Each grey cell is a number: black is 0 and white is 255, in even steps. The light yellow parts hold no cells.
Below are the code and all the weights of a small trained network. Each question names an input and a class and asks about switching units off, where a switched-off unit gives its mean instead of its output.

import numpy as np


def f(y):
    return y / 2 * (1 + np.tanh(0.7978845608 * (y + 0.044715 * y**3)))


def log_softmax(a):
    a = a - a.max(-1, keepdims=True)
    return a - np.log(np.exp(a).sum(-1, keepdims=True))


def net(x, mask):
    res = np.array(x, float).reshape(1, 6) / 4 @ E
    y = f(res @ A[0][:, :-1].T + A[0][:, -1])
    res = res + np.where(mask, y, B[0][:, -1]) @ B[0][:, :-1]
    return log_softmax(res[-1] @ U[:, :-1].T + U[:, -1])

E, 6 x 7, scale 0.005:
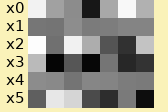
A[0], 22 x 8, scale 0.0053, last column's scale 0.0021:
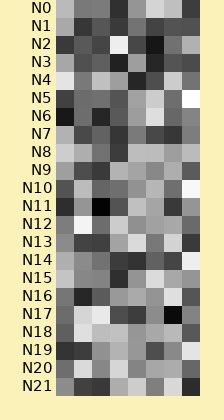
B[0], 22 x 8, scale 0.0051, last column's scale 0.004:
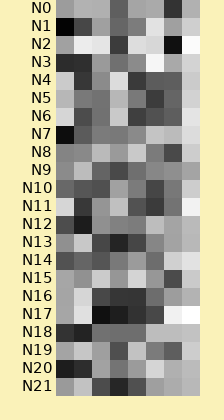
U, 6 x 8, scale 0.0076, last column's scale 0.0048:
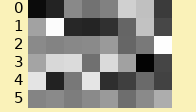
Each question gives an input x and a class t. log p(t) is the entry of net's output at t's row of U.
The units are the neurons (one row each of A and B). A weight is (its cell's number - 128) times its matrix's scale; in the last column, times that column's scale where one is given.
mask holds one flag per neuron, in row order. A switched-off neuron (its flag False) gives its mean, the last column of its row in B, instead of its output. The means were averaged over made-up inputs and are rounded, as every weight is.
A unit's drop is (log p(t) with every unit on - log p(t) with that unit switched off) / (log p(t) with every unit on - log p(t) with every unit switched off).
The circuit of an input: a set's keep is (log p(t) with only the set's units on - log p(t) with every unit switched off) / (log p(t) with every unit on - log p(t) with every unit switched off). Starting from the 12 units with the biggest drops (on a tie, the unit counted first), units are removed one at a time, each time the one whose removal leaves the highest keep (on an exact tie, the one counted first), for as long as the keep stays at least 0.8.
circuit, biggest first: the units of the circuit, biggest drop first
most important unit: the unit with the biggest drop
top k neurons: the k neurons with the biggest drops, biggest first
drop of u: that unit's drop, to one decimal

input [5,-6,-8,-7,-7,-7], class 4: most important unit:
N6
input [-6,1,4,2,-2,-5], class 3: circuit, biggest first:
(N2, N19)
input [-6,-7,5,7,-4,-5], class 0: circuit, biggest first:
(N1, N3)
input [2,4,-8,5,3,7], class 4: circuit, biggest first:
(N11, N6)
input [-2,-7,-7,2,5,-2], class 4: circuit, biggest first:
(N11, N6)
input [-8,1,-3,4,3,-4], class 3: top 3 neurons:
(N2, N19, N17)
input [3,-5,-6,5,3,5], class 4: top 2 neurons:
(N11, N6)
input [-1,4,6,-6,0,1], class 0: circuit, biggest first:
(N18, N20)
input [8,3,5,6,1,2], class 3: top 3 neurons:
(N15, N0, N8)
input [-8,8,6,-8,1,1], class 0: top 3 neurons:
(N18, N20, N12)
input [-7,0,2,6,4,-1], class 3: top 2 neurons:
(N2, N19)
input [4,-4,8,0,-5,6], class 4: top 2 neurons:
(N4, N2)
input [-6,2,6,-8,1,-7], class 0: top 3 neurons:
(N20, N18, N12)
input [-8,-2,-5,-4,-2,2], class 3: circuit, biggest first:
(N2)
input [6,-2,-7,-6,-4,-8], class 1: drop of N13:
0.6
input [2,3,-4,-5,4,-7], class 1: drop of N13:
0.3
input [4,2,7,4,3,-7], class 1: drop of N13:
0.5
